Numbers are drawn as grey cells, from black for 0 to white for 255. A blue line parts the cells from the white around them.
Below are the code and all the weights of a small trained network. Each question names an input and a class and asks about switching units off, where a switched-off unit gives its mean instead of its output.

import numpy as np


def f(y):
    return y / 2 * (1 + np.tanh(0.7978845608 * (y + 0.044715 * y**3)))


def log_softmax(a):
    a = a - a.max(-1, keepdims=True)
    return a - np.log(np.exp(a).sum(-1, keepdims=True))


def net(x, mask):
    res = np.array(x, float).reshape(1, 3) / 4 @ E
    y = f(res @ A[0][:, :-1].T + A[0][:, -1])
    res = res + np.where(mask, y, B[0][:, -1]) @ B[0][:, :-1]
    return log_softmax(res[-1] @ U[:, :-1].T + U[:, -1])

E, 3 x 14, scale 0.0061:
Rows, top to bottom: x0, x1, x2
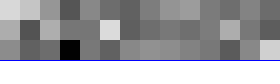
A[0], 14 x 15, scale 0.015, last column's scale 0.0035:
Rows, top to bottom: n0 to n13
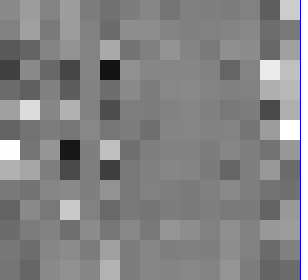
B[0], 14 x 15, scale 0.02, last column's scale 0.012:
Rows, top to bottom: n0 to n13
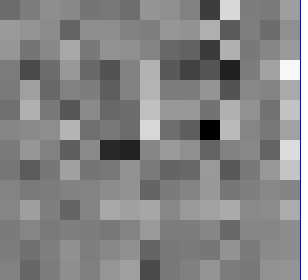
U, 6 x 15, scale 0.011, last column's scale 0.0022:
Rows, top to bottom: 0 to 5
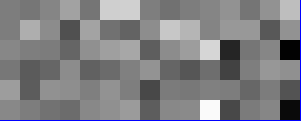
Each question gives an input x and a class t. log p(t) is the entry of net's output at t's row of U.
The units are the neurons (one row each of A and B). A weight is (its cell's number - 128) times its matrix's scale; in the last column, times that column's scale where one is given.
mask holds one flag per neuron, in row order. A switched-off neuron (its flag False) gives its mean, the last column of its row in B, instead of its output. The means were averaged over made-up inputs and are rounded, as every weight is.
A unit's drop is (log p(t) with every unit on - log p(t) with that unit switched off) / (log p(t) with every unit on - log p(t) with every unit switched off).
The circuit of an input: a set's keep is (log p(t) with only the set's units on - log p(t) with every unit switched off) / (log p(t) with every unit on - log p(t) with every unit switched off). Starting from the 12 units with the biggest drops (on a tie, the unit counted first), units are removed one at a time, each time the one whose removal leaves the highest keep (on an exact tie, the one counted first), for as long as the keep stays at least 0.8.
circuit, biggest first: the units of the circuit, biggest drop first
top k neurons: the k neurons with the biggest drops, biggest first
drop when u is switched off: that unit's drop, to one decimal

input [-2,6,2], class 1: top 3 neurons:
n3; n8; n7
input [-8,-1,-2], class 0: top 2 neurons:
n3; n7
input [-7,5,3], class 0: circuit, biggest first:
n3; n7
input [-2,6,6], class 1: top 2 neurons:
n3; n7
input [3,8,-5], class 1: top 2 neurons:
n3; n7
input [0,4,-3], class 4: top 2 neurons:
n3; n5
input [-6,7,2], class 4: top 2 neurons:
n3; n10
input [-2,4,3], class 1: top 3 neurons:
n3; n8; n7
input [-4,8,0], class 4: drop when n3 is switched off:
0.4
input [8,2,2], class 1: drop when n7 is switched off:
0.0
